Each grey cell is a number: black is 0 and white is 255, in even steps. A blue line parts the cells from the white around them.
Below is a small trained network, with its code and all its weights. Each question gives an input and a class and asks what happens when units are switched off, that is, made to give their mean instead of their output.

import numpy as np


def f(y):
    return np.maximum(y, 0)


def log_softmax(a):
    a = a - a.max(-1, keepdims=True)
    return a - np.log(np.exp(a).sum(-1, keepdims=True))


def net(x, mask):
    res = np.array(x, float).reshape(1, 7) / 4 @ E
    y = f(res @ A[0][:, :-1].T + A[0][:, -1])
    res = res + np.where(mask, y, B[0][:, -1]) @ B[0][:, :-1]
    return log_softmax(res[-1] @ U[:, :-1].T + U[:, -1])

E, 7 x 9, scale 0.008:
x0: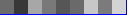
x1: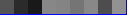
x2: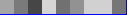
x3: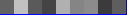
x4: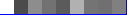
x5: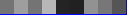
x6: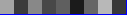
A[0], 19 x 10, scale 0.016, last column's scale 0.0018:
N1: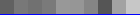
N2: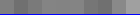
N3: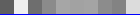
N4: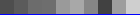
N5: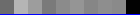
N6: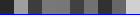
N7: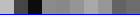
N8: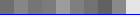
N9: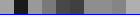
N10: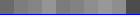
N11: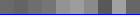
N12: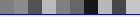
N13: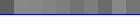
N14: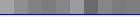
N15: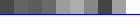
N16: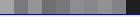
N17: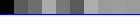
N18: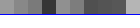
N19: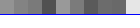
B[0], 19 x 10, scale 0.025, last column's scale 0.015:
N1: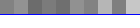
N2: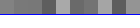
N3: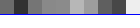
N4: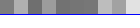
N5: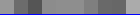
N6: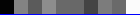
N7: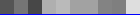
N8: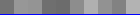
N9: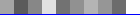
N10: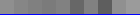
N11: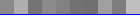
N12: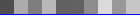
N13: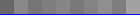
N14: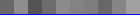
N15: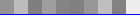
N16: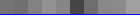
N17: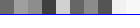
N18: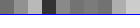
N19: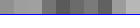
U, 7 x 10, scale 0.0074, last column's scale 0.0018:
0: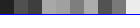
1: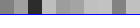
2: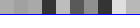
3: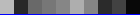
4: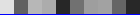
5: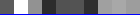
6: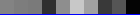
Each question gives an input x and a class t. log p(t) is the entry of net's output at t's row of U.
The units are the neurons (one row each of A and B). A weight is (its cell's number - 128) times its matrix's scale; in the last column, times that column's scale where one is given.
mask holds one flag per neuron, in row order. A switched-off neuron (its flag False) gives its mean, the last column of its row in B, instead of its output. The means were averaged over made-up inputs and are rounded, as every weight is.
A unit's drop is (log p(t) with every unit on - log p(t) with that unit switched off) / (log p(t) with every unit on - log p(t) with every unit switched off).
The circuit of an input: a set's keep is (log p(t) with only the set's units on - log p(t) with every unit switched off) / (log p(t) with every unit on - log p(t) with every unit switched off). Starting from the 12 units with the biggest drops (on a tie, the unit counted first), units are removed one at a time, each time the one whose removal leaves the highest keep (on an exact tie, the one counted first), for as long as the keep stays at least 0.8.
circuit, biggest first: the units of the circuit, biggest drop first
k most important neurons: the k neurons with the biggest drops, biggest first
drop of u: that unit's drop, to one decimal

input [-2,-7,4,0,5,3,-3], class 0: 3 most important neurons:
[N15, N4, N9]
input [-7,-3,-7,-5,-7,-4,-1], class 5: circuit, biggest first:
[N9]
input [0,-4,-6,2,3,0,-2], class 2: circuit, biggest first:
[N6, N18]
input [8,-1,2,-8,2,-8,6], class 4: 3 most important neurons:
[N9, N6, N17]
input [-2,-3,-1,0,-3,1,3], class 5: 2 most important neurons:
[N9, N7]
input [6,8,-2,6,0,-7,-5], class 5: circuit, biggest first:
[N9, N11]
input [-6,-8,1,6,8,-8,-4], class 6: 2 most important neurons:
[N3, N17]
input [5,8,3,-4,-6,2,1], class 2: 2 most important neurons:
[N17, N3]
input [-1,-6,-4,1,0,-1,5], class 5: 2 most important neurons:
[N17, N3]
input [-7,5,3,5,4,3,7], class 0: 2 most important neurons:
[N7, N15]
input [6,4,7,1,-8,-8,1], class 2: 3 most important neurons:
[N17, N9, N12]
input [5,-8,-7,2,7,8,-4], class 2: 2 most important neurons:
[N6, N3]
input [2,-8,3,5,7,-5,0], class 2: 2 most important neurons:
[N6, N9]
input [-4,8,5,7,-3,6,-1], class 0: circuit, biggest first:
[N6]
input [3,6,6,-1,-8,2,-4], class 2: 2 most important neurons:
[N17, N9]
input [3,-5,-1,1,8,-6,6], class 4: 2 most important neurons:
[N17, N9]
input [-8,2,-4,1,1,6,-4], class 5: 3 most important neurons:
[N9, N7, N18]
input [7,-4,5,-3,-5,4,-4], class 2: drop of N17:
0.2
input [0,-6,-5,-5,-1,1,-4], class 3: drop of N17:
0.2
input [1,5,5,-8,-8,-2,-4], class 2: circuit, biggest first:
[N17]
